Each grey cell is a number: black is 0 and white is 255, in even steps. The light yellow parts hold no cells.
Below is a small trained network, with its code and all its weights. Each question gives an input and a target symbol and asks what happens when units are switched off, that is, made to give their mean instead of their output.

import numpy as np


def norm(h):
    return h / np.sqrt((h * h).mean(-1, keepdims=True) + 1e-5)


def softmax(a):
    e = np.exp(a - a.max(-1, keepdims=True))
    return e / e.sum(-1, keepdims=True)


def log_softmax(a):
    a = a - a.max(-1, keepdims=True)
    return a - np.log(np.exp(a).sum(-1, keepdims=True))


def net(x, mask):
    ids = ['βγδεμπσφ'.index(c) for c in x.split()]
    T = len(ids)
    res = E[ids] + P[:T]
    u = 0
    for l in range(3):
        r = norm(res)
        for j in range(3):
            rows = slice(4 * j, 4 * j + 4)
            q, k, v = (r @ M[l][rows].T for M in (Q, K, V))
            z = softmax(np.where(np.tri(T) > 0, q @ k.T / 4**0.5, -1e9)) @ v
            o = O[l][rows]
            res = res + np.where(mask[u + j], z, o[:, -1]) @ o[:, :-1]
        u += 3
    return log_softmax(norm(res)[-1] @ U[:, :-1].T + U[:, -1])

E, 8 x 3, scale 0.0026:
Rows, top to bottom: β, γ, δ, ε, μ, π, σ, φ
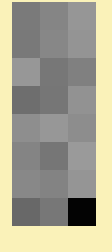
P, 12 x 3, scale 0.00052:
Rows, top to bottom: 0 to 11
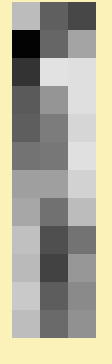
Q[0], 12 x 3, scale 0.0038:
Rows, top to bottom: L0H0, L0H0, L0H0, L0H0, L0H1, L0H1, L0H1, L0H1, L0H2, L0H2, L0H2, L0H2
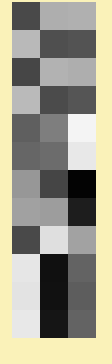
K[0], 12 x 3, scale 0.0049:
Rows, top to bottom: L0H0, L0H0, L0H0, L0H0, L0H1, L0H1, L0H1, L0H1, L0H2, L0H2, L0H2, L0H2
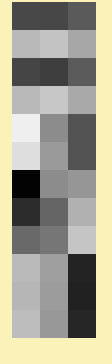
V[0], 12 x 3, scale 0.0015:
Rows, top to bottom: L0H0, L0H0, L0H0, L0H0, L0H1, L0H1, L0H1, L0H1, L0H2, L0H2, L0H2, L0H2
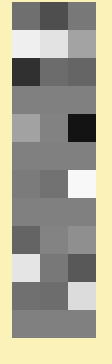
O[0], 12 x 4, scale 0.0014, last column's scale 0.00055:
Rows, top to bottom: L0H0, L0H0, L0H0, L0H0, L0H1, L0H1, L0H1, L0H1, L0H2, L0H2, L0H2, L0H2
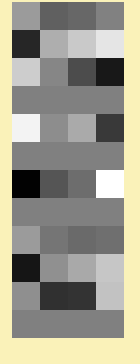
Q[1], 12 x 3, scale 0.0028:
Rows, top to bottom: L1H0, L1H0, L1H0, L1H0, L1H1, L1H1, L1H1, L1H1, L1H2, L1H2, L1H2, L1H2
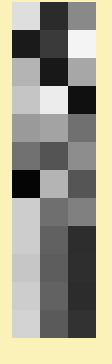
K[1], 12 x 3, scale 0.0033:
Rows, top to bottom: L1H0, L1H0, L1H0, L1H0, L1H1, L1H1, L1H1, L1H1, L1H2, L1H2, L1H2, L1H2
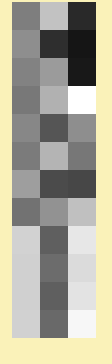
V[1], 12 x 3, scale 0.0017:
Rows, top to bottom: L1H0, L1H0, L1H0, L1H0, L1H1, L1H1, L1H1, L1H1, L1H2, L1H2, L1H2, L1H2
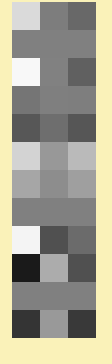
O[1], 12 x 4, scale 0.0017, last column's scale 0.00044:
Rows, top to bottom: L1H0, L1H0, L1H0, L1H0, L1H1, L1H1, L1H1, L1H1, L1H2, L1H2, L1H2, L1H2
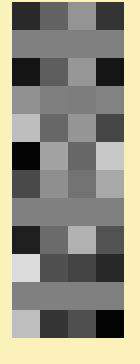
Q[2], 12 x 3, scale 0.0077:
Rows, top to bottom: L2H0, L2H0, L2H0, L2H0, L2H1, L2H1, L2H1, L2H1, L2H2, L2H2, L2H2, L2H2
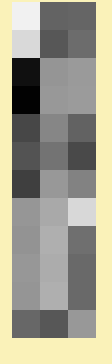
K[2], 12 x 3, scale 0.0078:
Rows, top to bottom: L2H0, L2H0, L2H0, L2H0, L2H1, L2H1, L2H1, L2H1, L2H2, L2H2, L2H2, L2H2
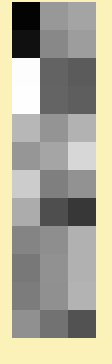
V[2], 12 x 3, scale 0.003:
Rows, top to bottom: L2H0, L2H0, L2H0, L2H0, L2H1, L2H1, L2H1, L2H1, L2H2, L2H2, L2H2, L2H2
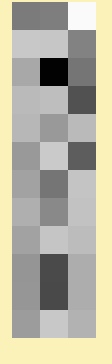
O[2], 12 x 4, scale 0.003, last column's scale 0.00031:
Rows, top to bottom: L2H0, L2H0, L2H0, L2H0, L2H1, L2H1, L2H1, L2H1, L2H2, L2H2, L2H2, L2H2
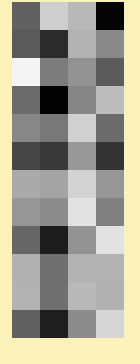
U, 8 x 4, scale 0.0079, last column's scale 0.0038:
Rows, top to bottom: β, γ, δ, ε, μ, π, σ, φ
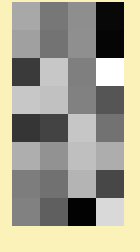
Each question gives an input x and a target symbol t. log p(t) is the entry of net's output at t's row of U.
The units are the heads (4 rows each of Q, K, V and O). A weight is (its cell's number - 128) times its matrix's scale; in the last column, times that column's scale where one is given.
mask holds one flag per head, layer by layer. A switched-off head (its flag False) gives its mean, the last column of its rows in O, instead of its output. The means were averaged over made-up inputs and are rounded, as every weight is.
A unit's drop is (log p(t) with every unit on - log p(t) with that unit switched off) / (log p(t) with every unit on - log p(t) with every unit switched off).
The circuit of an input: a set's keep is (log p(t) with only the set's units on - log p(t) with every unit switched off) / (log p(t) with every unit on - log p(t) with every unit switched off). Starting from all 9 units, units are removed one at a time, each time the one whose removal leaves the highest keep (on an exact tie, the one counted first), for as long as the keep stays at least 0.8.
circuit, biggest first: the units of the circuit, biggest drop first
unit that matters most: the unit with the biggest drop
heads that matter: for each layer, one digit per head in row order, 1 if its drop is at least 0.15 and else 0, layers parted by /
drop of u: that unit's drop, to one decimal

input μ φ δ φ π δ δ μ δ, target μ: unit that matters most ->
L0H0
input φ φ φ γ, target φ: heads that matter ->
000 / 000 / 010
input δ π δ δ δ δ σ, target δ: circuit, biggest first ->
(L2H0; L1H2)
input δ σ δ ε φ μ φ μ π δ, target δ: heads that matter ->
010 / 000 / 000
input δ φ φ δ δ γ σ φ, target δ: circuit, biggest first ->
(L0H1; L2H1; L1H2)
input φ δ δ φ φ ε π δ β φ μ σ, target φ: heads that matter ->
010 / 000 / 110
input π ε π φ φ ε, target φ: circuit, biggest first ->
(L2H1; L1H2)
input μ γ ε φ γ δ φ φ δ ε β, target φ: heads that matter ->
000 / 000 / 010
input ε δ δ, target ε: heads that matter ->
100 / 000 / 000
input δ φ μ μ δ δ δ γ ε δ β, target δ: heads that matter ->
010 / 110 / 100
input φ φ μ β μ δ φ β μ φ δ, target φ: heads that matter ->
000 / 100 / 111
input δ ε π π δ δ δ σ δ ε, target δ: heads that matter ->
010 / 011 / 100
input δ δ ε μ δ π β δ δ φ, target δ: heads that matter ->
010 / 000 / 100
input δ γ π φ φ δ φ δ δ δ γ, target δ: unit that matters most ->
L0H1
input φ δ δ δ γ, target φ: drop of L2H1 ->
0.2
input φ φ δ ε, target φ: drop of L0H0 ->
0.0
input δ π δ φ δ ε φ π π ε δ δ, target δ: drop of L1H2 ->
0.1
